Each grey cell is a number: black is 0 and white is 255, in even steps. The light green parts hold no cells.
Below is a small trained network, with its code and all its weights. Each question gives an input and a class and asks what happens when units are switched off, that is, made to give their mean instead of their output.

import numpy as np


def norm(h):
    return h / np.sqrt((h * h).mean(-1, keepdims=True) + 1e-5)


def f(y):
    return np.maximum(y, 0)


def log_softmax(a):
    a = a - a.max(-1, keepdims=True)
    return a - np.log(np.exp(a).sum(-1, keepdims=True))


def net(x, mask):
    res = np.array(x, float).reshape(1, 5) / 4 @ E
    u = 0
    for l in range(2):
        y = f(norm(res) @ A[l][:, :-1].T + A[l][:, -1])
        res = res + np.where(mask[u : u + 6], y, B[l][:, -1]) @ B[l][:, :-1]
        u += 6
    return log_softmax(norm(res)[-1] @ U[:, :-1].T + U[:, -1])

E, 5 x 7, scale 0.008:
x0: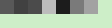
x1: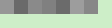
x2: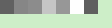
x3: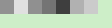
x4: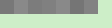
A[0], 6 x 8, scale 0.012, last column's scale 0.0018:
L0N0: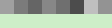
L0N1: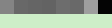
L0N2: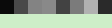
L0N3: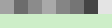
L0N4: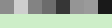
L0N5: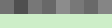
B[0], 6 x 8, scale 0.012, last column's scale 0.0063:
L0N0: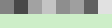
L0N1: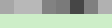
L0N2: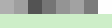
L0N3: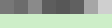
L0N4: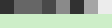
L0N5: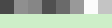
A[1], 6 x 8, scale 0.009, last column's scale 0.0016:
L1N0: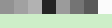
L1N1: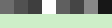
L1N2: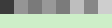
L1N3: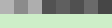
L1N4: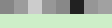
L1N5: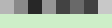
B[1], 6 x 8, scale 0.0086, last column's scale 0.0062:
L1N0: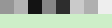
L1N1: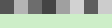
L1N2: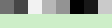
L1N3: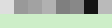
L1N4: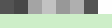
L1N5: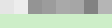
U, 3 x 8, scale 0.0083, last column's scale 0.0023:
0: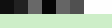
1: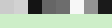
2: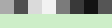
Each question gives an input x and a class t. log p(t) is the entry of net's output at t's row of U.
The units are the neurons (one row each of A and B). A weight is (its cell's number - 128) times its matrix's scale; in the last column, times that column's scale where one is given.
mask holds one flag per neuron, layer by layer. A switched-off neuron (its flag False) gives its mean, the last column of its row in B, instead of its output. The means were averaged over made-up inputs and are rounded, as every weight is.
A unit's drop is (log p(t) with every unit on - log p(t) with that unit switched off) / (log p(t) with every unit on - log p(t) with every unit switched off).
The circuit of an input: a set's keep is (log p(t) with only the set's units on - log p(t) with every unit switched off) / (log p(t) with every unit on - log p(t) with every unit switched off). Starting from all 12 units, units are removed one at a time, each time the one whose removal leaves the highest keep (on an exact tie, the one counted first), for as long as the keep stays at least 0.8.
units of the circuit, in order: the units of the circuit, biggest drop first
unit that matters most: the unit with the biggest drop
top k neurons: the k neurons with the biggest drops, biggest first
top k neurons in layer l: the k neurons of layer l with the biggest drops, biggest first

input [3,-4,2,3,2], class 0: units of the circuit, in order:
(L0N4)
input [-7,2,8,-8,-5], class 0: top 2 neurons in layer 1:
(L1N3; L1N5)
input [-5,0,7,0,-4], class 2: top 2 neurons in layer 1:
(L1N2; L1N1)
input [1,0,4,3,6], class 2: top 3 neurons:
(L1N2; L0N5; L0N3)
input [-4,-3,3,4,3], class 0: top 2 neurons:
(L0N4; L0N2)
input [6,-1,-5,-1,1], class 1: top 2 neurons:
(L0N2; L1N1)
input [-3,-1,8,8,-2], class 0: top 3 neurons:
(L0N4; L0N0; L1N3)
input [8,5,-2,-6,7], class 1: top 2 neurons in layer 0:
(L0N2; L0N4)
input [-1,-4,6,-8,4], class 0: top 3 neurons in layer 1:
(L1N3; L1N4; L1N5)
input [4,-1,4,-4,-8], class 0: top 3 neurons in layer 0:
(L0N5; L0N3; L0N0)
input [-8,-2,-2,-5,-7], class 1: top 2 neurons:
(L1N0; L0N4)
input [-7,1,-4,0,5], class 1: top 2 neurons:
(L1N0; L1N2)
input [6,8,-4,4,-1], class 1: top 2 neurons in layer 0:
(L0N2; L0N5)
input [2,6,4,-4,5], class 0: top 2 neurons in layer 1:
(L1N3; L1N4)
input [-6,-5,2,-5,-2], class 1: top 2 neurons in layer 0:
(L0N4; L0N0)
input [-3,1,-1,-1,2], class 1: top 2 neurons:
(L0N4; L1N0)
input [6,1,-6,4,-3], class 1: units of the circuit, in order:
(L0N2)
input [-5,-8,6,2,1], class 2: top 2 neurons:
(L1N2; L0N2)
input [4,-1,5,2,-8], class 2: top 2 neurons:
(L1N2; L1N0)
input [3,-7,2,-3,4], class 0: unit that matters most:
L0N5
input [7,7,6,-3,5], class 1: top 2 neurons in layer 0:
(L0N2; L0N0)
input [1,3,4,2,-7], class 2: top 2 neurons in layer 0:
(L0N5; L0N3)
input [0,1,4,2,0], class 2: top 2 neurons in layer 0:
(L0N5; L0N3)
